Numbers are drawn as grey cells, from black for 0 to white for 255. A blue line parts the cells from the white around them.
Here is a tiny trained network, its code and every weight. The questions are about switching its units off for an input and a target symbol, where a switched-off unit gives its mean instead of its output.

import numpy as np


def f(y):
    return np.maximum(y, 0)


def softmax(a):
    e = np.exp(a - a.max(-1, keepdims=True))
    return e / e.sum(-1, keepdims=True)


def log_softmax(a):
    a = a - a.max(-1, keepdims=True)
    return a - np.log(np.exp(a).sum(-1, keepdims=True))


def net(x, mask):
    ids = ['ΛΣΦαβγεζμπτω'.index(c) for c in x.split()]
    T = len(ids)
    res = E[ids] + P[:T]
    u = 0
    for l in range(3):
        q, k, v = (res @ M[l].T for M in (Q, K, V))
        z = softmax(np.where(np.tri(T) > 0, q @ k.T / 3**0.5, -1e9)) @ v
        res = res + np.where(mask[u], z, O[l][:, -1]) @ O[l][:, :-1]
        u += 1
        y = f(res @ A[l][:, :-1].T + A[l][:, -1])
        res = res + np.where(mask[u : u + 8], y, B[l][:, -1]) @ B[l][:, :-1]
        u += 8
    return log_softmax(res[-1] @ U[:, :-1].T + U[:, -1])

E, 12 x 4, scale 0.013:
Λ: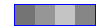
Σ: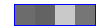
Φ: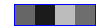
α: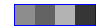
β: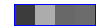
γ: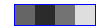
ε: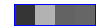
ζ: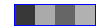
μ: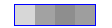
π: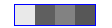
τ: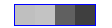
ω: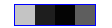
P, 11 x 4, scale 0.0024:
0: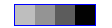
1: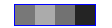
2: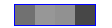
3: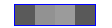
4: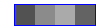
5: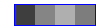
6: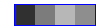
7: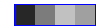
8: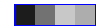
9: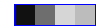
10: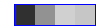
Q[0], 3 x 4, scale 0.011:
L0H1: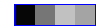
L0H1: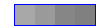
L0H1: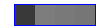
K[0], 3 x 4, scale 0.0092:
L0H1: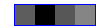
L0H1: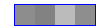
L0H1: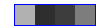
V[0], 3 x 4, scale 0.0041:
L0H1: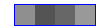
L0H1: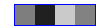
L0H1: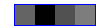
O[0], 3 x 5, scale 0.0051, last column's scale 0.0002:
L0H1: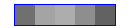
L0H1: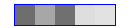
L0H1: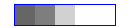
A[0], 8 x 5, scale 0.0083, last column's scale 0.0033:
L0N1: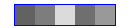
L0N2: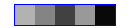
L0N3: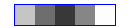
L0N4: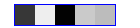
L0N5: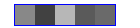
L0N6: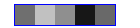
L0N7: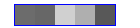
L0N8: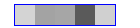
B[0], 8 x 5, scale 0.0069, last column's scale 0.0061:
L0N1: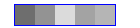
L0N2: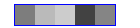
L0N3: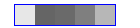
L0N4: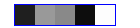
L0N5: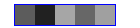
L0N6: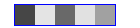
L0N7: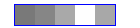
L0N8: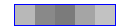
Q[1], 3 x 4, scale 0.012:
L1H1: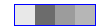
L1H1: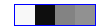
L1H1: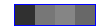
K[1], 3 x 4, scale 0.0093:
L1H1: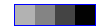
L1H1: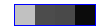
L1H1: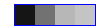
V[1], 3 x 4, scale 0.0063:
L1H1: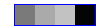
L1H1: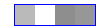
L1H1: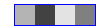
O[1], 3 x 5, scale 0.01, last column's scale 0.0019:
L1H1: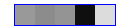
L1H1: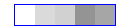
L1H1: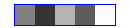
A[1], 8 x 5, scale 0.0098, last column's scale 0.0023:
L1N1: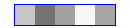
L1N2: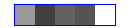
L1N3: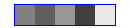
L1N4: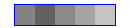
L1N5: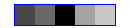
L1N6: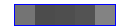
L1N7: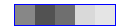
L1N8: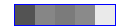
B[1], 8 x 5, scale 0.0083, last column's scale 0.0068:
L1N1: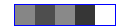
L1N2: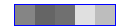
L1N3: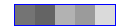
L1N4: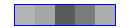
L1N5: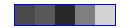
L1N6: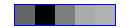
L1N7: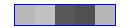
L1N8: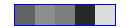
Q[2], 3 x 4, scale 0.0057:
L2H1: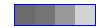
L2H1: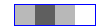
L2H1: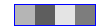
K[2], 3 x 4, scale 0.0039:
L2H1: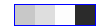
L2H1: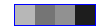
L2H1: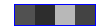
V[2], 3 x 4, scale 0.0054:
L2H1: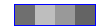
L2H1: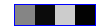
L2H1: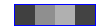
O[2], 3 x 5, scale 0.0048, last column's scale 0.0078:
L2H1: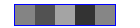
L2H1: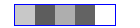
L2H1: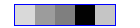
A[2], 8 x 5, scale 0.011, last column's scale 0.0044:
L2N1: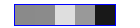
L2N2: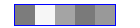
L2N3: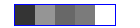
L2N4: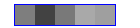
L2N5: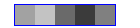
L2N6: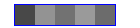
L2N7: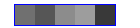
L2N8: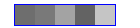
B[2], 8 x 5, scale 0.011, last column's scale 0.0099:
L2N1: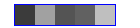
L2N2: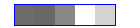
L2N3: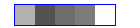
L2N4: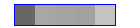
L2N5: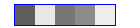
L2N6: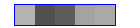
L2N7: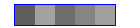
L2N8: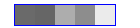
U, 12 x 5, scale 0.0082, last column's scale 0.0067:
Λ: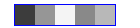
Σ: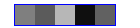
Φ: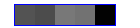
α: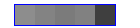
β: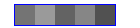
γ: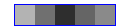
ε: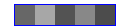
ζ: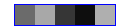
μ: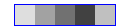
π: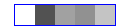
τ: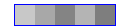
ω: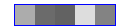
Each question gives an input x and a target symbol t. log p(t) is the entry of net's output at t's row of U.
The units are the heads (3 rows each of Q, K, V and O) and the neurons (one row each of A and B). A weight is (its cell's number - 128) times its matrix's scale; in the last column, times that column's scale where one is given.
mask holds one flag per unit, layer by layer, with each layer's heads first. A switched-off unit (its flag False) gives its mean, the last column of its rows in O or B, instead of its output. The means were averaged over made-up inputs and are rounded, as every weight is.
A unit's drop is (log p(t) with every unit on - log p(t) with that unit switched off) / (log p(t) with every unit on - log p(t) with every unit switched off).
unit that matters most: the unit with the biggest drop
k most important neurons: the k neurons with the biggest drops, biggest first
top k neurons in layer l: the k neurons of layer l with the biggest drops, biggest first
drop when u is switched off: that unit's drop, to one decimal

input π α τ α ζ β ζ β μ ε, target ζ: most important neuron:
L0N4
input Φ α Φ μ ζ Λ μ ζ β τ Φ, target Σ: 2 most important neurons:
L0N4, L0N7
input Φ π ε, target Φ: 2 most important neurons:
L1N6, L0N5
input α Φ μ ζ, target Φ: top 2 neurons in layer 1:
L1N6, L1N5
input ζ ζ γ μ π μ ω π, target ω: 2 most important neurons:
L1N2, L0N1
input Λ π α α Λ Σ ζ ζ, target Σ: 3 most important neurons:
L0N7, L0N1, L0N4
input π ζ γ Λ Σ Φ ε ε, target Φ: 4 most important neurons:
L0N7, L0N5, L1N6, L1N5
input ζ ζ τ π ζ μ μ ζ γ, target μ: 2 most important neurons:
L1N7, L0N4
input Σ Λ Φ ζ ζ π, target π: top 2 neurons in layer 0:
L0N4, L0N8
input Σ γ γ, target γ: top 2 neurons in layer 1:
L1N7, L1N5
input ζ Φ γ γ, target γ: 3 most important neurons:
L1N5, L0N8, L1N7
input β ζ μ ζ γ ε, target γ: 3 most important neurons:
L2N3, L2N6, L1N5
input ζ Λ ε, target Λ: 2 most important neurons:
L2N2, L0N4
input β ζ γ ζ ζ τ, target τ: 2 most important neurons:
L2N2, L0N4
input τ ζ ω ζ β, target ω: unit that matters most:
L2H1
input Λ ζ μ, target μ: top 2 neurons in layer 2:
L2N5, L2N2
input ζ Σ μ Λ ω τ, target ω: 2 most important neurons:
L0N6, L2N2
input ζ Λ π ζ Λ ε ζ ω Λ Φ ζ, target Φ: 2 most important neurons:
L0N4, L0N7
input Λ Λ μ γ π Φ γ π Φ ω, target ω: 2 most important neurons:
L1N2, L2N4
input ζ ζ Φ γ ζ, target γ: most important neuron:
L2N3
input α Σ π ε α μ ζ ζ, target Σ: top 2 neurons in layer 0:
L0N4, L0N1
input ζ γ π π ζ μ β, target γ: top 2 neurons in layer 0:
L0N7, L0N4
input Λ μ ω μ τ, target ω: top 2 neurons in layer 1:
L1N2, L1N6
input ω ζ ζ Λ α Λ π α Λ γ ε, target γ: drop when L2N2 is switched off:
0.1
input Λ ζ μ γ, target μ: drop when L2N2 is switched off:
0.2
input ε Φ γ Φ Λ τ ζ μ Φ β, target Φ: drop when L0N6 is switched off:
0.1
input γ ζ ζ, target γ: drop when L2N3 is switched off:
0.3
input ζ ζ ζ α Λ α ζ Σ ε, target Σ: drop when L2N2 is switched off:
0.1
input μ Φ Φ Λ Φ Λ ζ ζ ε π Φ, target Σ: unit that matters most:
L0H1
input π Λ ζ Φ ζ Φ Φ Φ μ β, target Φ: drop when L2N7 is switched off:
0.0
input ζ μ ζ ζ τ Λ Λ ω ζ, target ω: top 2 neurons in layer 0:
L0N4, L0N3
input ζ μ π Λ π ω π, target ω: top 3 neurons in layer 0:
L0N1, L0N6, L0N7
